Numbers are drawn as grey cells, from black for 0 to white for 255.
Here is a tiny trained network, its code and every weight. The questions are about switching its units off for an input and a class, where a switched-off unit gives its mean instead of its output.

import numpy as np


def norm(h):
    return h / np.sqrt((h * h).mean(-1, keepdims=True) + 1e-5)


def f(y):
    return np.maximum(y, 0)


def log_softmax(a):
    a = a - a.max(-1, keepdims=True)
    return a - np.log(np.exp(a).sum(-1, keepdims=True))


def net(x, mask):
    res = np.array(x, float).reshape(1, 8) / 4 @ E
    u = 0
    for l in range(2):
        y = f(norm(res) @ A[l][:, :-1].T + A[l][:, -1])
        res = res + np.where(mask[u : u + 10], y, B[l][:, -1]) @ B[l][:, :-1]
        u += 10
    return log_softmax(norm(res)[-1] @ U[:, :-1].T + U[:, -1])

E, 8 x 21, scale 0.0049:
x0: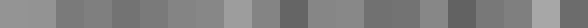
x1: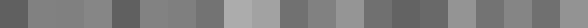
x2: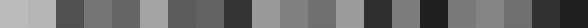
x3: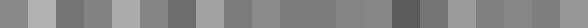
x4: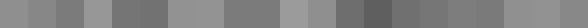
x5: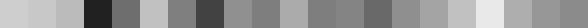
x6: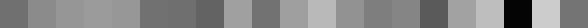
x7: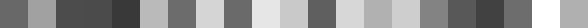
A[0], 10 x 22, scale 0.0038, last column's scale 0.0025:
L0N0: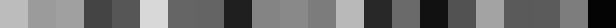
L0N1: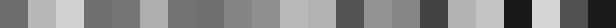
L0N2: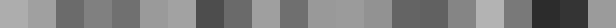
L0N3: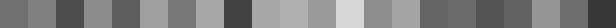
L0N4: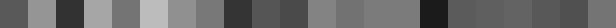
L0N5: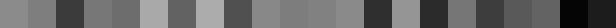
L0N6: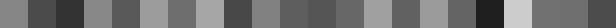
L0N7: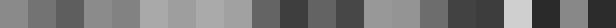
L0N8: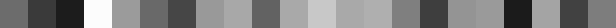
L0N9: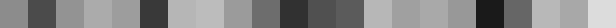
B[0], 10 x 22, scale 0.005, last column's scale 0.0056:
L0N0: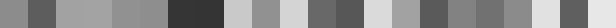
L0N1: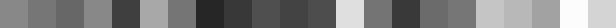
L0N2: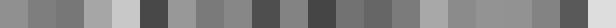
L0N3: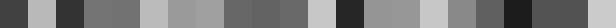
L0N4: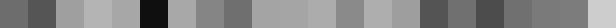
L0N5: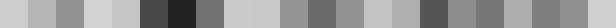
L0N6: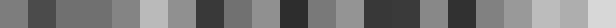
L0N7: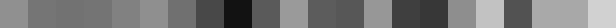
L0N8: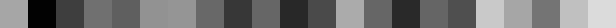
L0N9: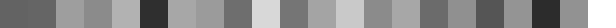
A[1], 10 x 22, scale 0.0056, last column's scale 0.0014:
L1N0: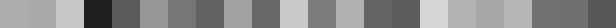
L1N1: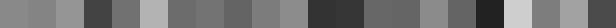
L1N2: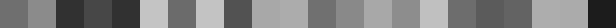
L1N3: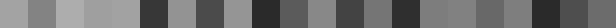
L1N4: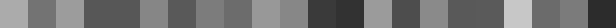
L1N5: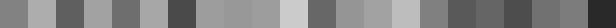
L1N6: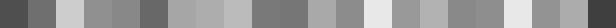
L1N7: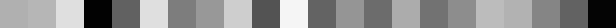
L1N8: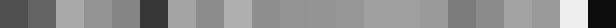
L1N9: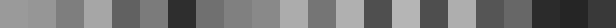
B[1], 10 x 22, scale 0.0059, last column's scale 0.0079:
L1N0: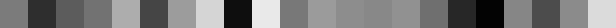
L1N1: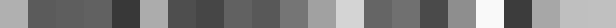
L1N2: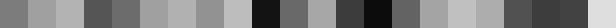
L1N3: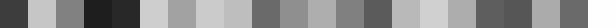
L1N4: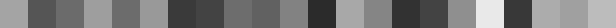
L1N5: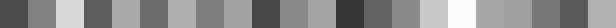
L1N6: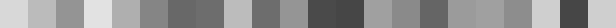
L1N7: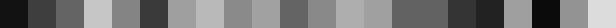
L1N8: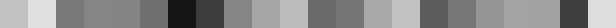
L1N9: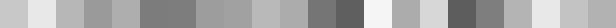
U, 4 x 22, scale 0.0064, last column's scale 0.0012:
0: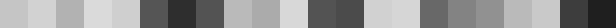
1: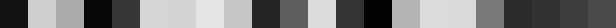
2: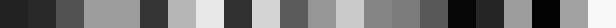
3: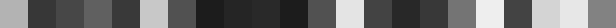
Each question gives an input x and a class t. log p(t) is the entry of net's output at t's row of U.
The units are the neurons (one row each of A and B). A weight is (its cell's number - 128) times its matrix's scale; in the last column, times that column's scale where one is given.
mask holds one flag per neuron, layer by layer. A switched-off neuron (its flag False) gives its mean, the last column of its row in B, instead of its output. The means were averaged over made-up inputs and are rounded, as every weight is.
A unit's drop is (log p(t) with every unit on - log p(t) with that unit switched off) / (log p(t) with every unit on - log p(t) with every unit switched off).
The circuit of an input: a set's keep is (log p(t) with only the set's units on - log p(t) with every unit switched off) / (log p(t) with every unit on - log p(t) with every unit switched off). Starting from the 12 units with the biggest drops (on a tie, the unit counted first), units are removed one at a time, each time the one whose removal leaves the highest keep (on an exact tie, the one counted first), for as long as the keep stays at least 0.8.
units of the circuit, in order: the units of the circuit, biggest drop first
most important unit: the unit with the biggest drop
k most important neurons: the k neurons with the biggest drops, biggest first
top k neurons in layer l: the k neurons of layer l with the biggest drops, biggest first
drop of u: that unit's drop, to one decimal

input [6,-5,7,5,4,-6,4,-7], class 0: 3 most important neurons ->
(L0N5; L1N2; L1N9)
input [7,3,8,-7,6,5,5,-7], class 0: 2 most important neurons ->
(L0N0; L1N9)
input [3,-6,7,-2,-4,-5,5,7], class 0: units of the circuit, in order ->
(L0N5)
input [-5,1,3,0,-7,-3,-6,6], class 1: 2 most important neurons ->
(L0N3; L1N2)
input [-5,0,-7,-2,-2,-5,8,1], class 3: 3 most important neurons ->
(L0N8; L0N5; L0N0)
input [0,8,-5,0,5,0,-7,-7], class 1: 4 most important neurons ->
(L1N3; L0N1; L0N8; L0N0)
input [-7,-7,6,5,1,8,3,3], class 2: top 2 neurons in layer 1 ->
(L1N7; L1N0)
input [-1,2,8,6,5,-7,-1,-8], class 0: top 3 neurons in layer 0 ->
(L0N5; L0N4; L0N3)
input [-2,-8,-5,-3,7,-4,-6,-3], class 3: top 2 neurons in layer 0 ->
(L0N6; L0N7)
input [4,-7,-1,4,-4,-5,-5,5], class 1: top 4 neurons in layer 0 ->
(L0N3; L0N8; L0N1; L0N2)
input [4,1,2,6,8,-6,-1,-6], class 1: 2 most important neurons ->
(L1N3; L1N0)
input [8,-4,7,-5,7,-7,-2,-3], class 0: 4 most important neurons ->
(L0N5; L1N7; L1N0; L1N9)
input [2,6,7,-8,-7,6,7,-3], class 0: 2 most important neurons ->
(L0N0; L1N9)
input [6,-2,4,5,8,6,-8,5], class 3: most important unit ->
L1N1
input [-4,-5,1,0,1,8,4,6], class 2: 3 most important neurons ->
(L1N7; L1N0; L1N3)
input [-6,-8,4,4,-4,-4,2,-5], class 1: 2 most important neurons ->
(L1N3; L1N8)
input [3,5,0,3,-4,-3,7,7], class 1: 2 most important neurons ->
(L0N3; L1N2)
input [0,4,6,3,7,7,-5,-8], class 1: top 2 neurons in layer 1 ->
(L1N3; L1N8)
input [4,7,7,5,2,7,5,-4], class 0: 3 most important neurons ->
(L0N0; L1N9; L0N2)
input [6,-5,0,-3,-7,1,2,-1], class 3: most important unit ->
L0N1
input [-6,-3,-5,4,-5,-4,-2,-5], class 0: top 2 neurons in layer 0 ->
(L0N9; L0N3)
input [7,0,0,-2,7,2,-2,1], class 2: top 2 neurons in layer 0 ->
(L0N8; L0N4)
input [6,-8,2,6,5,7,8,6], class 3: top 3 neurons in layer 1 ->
(L1N3; L1N2; L1N9)
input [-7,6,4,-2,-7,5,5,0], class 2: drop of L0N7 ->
0.1
